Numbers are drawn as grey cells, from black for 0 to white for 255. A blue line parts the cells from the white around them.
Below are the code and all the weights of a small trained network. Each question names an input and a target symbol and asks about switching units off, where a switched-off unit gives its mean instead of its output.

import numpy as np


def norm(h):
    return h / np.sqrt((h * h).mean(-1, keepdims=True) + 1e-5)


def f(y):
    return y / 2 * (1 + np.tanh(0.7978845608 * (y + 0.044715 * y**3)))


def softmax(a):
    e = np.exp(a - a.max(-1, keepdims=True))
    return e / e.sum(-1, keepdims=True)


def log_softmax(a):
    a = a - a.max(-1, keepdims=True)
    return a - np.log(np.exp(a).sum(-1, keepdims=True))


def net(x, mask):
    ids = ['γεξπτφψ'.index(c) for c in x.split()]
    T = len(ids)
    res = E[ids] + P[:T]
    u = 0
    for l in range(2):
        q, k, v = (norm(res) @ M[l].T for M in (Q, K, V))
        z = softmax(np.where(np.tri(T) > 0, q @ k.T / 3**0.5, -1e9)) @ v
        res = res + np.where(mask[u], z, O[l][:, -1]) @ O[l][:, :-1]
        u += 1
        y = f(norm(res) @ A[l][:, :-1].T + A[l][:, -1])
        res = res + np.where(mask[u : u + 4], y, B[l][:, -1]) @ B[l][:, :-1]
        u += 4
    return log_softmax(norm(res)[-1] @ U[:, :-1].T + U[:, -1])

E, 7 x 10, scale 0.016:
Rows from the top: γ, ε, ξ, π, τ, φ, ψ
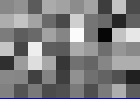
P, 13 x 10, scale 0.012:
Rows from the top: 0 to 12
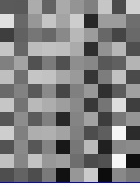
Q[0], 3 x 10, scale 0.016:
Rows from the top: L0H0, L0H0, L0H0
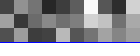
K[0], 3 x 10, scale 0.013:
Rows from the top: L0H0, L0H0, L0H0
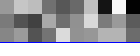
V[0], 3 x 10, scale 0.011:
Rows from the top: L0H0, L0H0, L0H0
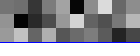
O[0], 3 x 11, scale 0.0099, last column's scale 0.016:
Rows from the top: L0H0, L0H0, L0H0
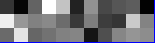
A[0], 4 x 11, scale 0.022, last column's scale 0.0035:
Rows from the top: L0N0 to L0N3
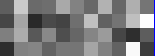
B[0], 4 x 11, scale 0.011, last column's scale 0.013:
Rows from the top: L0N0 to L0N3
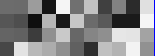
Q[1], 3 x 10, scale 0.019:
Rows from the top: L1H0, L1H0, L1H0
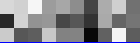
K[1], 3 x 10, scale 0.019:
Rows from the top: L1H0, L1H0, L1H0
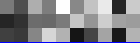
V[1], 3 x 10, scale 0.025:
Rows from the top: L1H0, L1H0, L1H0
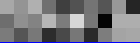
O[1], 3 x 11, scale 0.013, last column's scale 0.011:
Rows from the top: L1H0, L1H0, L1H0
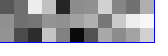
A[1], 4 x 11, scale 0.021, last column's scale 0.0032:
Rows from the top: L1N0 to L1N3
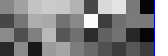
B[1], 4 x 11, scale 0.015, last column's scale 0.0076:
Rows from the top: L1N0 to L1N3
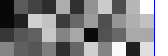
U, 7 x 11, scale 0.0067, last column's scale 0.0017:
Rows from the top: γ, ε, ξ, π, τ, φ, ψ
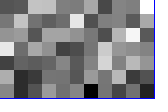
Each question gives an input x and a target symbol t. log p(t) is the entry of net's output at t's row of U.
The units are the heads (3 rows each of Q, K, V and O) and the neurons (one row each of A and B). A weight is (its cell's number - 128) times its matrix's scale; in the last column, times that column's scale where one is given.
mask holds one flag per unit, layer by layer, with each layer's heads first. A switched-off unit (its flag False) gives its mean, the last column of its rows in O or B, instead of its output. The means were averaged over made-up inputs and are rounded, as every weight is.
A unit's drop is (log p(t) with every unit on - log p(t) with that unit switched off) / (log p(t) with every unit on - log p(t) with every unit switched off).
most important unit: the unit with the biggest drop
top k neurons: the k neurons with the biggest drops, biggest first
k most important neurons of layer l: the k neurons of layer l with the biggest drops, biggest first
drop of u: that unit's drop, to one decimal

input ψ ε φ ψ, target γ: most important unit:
L0H0
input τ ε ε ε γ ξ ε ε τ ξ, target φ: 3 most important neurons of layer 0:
(L0N0, L0N1, L0N3)
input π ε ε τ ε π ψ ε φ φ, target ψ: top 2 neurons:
(L0N0, L1N2)
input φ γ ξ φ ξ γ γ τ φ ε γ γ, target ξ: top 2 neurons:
(L0N2, L0N1)
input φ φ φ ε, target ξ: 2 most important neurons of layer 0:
(L0N2, L0N1)
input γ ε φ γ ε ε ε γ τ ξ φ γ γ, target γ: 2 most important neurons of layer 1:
(L1N1, L1N0)
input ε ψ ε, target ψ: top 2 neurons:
(L0N1, L1N2)
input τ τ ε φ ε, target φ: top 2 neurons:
(L0N1, L0N2)
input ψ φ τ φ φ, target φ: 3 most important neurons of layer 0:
(L0N2, L0N1, L0N0)
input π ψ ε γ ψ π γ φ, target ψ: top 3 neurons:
(L0N0, L0N1, L1N2)
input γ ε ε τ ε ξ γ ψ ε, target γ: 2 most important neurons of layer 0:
(L0N1, L0N0)
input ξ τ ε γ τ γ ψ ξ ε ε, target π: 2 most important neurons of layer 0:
(L0N0, L0N1)
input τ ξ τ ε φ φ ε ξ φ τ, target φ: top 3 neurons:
(L0N3, L1N3, L0N1)
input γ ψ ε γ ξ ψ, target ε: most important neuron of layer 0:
(L0N2)
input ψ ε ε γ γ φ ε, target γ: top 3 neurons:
(L0N0, L1N1, L0N1)
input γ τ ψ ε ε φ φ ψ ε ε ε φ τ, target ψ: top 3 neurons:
(L0N1, L1N2, L0N3)
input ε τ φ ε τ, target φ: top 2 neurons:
(L0N2, L1N3)
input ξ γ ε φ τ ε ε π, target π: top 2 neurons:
(L0N0, L0N1)
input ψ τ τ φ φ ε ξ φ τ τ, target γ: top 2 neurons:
(L1N1, L0N1)
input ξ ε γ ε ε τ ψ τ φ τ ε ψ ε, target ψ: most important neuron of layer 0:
(L0N0)
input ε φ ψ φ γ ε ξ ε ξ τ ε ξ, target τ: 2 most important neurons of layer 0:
(L0N1, L0N0)
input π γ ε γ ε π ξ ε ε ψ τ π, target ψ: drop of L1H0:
1.3
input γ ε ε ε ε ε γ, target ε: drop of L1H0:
0.2
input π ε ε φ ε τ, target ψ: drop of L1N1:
0.0
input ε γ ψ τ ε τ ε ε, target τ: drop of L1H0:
0.1
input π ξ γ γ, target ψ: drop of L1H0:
1.3
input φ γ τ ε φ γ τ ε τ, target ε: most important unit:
L0N1
